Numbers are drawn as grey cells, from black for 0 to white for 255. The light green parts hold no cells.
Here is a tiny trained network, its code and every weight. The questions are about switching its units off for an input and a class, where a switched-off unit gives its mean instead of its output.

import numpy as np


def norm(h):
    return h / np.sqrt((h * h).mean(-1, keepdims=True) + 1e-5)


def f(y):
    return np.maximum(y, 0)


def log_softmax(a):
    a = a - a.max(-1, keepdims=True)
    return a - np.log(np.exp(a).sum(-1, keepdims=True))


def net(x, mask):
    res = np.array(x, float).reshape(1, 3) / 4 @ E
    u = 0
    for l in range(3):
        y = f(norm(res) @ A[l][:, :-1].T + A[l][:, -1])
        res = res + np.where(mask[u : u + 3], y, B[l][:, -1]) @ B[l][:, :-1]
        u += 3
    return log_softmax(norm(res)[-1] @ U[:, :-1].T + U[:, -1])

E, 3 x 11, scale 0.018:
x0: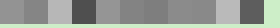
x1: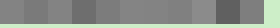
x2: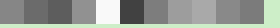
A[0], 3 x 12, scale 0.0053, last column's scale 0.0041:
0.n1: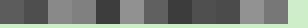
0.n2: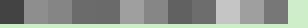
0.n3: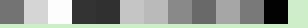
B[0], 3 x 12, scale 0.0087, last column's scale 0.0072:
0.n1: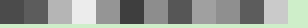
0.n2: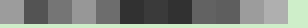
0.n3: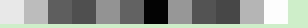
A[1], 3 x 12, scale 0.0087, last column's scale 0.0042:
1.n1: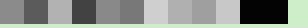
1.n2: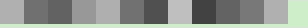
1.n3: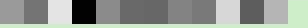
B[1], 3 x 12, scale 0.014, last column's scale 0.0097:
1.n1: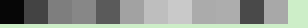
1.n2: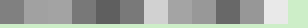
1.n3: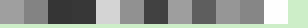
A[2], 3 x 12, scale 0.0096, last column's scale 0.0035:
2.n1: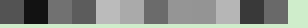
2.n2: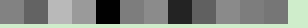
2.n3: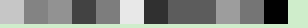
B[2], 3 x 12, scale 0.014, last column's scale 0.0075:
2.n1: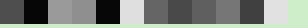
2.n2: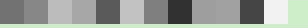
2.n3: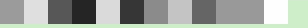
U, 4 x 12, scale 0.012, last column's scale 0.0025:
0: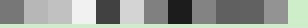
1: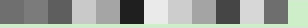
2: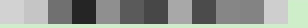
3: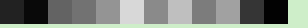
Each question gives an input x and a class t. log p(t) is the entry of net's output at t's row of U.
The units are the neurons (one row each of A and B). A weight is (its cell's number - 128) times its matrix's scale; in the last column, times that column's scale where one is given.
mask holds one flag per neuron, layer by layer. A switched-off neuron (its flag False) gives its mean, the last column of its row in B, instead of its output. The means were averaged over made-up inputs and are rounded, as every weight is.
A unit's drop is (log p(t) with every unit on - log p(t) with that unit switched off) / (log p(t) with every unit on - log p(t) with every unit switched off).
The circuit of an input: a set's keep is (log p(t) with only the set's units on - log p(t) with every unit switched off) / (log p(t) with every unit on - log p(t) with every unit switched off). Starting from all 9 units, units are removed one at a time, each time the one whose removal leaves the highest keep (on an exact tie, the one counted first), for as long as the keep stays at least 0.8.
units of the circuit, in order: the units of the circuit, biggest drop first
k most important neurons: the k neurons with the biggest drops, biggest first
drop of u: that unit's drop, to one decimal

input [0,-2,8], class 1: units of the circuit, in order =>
(1.n3)
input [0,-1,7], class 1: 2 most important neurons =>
(1.n3; 1.n2)
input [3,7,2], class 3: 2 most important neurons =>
(0.n3; 1.n1)
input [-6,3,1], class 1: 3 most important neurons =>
(2.n1; 2.n2; 0.n2)
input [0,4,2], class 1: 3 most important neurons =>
(1.n3; 2.n1; 2.n2)
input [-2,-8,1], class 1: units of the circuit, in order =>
(2.n2; 1.n3)
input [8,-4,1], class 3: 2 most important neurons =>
(1.n1; 2.n1)
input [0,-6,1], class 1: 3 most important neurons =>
(2.n2; 2.n1; 1.n3)
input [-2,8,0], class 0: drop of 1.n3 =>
0.4
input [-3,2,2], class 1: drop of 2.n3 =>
0.0
